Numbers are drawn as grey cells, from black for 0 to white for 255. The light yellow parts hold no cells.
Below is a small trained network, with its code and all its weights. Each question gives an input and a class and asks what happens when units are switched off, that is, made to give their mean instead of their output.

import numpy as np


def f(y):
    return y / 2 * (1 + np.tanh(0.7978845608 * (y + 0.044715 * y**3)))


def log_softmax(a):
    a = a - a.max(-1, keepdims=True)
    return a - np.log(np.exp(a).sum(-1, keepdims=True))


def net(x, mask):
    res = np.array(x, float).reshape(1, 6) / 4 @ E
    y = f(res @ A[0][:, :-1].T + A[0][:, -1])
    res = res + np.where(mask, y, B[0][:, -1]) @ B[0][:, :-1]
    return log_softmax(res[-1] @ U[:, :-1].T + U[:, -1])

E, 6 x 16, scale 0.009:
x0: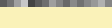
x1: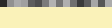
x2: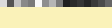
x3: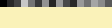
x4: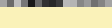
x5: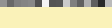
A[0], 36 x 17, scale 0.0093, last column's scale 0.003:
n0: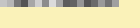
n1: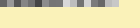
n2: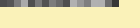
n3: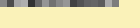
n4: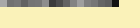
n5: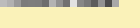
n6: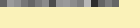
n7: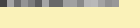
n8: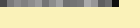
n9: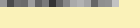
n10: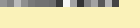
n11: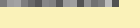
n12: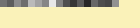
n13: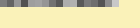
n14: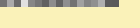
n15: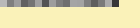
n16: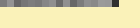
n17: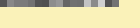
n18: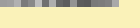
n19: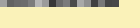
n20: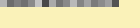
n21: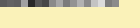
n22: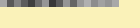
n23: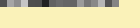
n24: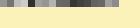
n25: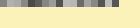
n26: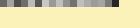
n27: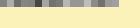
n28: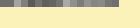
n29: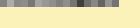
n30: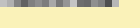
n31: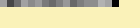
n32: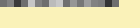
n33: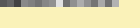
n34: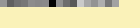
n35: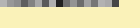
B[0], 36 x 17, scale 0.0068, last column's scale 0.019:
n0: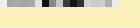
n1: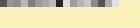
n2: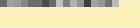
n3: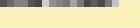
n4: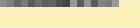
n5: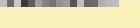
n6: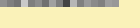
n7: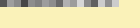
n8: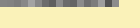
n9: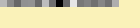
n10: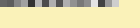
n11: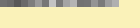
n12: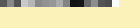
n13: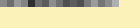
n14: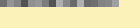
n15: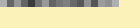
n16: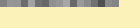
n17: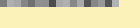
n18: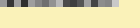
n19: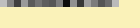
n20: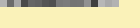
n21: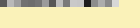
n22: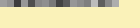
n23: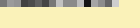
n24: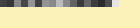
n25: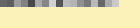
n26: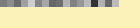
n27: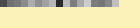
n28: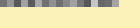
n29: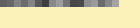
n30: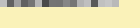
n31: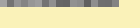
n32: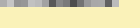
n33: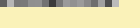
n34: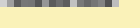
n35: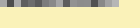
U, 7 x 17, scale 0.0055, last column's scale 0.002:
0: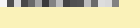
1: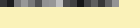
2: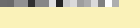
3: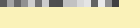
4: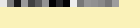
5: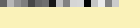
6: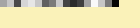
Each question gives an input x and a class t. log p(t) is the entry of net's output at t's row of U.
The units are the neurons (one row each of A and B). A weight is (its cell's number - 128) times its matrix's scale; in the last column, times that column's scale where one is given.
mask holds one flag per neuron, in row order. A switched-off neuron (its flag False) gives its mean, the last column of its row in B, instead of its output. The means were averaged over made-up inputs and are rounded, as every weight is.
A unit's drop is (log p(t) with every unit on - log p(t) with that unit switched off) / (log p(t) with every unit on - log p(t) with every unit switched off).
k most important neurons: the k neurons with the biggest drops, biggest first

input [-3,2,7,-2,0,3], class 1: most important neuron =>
(n24)
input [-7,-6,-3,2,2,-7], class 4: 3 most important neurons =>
(n9 n34 n19)
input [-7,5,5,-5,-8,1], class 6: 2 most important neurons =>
(n12 n0)
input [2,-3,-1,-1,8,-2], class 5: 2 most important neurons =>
(n21 n23)
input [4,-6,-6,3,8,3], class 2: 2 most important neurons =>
(n1 n27)
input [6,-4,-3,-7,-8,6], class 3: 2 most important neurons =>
(n26 n27)
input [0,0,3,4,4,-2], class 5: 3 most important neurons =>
(n12 n18 n23)
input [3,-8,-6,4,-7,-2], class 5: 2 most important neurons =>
(n21 n1)
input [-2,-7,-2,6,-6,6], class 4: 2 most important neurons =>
(n19 n34)
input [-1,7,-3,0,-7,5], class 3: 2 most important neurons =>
(n26 n7)
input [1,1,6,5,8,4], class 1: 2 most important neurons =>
(n24 n3)
